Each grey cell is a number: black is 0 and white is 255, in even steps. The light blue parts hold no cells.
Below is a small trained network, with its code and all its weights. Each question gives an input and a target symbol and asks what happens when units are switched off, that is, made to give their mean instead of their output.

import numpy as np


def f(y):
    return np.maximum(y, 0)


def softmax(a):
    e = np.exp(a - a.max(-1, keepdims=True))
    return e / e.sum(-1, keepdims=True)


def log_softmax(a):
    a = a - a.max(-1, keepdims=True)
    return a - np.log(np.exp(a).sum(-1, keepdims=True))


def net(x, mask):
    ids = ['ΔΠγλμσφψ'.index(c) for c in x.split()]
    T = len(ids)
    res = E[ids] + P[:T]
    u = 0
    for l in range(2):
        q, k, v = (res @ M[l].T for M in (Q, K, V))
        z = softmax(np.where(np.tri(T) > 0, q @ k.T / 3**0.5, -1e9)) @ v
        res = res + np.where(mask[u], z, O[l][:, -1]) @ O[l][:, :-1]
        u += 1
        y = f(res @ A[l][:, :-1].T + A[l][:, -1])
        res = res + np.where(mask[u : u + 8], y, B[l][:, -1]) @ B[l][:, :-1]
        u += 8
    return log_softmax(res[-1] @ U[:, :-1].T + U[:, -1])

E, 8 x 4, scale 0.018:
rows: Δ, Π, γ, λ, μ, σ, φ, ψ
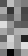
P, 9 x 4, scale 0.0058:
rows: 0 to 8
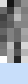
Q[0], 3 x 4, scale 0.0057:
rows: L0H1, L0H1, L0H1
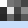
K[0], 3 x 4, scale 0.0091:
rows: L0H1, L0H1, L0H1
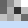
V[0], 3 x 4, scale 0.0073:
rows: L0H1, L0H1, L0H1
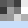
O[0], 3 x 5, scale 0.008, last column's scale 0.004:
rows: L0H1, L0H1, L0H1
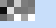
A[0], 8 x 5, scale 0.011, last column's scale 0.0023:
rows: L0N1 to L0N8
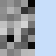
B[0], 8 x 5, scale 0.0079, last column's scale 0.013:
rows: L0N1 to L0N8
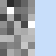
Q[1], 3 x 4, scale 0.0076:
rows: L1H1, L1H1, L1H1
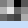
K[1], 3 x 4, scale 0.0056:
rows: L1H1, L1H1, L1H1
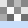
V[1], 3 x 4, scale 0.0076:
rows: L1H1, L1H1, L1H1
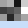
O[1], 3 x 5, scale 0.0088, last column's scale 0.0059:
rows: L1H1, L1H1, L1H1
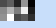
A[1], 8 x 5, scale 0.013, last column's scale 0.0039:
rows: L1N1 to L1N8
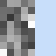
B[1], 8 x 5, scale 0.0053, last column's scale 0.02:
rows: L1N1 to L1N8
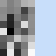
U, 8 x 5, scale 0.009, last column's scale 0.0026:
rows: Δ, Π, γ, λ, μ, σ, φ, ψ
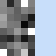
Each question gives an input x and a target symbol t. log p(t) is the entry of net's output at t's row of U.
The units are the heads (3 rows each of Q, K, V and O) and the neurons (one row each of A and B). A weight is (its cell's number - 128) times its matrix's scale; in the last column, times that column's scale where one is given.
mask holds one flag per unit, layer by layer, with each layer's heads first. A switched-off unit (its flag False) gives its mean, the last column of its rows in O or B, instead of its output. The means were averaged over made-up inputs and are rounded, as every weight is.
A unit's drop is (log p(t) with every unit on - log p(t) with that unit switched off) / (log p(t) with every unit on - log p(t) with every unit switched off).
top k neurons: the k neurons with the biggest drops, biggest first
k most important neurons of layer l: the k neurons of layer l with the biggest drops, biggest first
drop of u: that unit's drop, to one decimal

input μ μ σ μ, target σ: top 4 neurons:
(L0N2 L0N4 L0N5 L1N3)
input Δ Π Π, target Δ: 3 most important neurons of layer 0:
(L0N6 L0N4 L0N5)
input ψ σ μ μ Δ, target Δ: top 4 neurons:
(L0N4 L1N4 L1N8 L1N7)
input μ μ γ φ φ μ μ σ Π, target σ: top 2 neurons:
(L0N2 L0N4)
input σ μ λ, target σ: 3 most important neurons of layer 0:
(L0N2 L0N4 L0N6)
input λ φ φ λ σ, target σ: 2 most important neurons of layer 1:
(L1N5 L1N4)
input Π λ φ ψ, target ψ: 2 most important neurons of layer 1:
(L1N7 L1N8)
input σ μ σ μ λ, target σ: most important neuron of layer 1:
(L1N1)
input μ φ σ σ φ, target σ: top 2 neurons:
(L0N2 L0N4)
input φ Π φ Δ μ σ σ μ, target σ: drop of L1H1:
0.7
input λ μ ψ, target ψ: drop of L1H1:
0.2
